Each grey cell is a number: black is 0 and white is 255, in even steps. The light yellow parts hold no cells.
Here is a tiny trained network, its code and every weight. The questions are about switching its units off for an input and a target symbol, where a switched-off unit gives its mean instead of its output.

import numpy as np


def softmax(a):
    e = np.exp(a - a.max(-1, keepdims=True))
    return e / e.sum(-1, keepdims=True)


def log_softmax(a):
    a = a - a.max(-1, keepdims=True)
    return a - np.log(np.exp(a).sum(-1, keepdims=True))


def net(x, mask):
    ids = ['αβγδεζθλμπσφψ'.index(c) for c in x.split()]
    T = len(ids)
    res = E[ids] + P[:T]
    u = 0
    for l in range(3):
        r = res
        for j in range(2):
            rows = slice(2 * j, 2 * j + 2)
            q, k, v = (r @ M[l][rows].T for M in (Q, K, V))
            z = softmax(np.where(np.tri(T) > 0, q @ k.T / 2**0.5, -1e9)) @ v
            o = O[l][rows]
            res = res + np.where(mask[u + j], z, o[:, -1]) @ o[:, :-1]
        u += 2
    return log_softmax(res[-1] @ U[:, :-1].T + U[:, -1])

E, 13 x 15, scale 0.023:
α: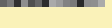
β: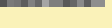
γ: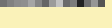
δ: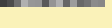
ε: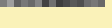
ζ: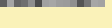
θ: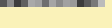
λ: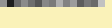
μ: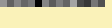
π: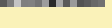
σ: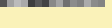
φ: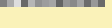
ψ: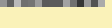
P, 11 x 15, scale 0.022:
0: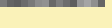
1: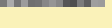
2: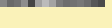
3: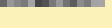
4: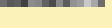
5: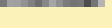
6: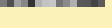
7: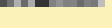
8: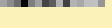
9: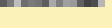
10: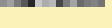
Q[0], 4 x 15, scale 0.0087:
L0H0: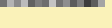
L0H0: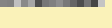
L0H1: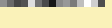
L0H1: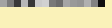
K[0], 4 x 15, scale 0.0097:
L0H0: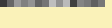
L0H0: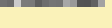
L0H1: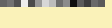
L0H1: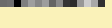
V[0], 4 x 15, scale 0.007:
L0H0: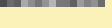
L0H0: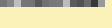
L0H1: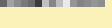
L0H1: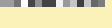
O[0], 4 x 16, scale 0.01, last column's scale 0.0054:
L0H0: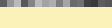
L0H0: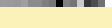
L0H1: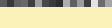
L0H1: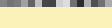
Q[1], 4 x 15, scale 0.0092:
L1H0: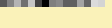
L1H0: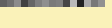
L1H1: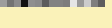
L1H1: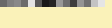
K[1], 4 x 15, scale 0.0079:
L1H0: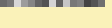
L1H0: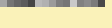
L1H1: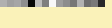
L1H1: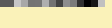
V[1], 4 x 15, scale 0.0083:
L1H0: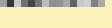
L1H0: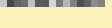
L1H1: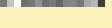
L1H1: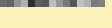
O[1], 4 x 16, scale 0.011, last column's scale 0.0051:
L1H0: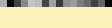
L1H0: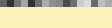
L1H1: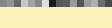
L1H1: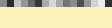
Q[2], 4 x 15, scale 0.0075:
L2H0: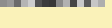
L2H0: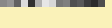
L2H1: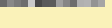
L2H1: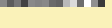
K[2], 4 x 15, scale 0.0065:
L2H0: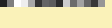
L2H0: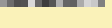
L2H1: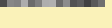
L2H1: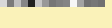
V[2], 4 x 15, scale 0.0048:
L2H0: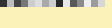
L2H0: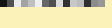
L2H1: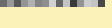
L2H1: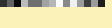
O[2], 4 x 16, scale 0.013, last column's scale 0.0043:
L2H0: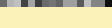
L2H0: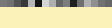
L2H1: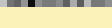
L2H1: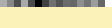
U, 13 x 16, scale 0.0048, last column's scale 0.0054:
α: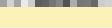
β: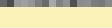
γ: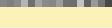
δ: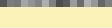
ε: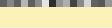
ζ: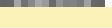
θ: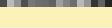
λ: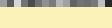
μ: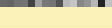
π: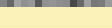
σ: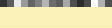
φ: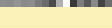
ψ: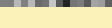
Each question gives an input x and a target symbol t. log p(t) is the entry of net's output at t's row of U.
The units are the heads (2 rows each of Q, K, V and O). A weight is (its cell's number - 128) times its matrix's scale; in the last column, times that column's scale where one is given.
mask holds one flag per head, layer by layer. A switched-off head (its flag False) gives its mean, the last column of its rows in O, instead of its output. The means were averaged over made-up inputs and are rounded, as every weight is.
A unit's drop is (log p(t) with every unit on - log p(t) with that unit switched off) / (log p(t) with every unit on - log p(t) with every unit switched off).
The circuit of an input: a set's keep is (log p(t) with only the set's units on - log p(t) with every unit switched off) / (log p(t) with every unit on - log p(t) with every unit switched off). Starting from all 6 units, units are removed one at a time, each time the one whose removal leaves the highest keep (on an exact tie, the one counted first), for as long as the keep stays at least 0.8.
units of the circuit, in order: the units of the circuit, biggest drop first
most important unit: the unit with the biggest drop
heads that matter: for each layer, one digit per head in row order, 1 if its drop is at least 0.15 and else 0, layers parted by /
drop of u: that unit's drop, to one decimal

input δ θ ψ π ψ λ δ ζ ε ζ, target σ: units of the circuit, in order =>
(L0H1)
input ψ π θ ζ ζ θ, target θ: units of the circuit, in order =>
(L1H1; L1H0)
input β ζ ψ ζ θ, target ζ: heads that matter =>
00 / 00 / 01
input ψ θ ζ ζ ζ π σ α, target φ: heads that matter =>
01 / 10 / 00
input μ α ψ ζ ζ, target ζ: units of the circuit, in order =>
(L2H1; L0H0)
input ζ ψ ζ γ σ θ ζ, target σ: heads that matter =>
00 / 01 / 00
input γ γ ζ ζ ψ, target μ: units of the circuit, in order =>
(L0H1; L2H0)
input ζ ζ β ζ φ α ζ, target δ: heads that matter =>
01 / 01 / 00
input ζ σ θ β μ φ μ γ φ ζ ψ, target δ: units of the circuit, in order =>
(L1H1; L0H1)
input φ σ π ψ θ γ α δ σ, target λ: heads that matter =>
00 / 01 / 00
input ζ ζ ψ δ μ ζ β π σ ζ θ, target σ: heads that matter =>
00 / 01 / 00
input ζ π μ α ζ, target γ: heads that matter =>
00 / 00 / 10
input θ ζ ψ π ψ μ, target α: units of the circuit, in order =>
(L0H1; L0H0)
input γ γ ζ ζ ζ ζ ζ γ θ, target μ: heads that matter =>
01 / 00 / 00
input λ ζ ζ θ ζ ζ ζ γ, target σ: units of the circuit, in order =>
(L0H1; L1H0)
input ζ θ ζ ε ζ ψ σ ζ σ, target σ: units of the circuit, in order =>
(L1H1)
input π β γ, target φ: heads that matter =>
00 / 10 / 00
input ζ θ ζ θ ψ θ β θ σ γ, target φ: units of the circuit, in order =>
(L0H1; L1H0)
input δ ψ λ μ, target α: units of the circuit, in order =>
(L0H0; L0H1; L2H0)
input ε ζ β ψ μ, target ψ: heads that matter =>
01 / 00 / 00
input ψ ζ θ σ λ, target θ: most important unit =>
L1H1
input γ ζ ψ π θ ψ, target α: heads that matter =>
10 / 00 / 00
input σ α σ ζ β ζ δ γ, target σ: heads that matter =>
01 / 10 / 00
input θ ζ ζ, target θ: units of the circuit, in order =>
(L1H1; L2H0)
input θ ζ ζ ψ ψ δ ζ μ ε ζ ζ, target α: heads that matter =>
01 / 00 / 00
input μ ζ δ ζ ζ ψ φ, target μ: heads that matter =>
01 / 00 / 01
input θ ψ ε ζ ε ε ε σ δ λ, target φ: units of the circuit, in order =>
(L0H1)
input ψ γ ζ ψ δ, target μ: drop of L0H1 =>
0.4
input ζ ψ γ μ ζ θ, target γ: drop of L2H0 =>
0.6
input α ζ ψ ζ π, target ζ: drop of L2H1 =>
0.8
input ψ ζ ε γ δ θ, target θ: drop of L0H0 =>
0.0
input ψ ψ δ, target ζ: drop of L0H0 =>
0.1
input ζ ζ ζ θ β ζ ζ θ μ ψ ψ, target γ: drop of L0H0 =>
0.2
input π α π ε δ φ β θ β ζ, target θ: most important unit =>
L1H1
